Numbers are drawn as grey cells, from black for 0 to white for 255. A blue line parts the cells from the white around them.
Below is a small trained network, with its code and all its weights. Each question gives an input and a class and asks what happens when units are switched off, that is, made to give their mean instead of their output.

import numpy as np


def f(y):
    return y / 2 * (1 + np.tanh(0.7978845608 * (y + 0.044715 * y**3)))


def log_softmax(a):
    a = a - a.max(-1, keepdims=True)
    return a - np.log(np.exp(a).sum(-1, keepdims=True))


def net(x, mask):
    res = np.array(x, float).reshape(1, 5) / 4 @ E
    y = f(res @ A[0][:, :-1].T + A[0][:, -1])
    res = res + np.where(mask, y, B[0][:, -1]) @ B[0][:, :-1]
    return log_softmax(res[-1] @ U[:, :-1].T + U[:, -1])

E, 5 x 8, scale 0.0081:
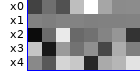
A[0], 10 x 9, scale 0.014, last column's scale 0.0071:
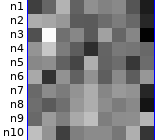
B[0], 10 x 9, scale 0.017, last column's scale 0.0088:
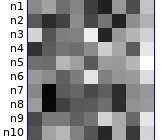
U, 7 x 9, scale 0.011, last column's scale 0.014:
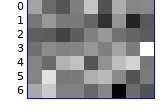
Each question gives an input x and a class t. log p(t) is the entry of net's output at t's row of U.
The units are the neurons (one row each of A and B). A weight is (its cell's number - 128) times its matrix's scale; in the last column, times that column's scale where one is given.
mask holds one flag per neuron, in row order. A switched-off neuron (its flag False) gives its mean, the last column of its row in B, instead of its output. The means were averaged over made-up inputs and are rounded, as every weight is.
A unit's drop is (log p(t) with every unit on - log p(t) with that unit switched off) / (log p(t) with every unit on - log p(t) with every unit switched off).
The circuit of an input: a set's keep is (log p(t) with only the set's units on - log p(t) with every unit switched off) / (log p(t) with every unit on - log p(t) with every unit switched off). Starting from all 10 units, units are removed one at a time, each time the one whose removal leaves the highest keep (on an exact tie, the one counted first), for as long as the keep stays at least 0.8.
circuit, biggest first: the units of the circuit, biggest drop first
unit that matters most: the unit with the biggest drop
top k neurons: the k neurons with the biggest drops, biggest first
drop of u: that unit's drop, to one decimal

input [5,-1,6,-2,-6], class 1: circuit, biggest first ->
n1
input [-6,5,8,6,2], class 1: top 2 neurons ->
n1, n3
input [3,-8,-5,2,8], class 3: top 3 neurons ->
n5, n10, n2
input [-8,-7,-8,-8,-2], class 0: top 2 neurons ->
n3, n1
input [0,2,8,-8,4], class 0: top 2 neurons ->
n3, n10
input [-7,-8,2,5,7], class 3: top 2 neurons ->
n5, n6
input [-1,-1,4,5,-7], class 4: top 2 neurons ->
n5, n3
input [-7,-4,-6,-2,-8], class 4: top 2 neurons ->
n5, n1
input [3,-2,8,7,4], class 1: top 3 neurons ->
n1, n3, n5
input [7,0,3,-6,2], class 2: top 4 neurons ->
n9, n7, n6, n8
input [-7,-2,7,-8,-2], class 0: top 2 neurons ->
n3, n10
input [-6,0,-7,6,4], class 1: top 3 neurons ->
n10, n3, n5
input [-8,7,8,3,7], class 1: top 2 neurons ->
n1, n5
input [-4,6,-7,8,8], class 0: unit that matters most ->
n6
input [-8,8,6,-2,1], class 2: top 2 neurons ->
n4, n2
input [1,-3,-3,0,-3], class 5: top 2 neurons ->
n3, n2
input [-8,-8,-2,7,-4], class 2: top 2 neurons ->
n2, n4
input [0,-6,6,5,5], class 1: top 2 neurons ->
n1, n3
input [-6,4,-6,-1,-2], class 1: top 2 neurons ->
n10, n9
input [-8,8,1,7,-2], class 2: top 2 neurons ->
n2, n3
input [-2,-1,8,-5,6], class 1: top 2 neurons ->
n1, n5
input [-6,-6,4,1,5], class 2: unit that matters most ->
n5
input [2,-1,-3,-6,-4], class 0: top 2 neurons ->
n3, n4
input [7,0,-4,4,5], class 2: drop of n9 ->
0.1
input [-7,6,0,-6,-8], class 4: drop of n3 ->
0.2
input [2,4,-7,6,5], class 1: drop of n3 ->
0.2
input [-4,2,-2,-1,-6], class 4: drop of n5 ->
0.9
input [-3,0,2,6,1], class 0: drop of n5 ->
0.1
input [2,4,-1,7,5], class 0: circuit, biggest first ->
n6
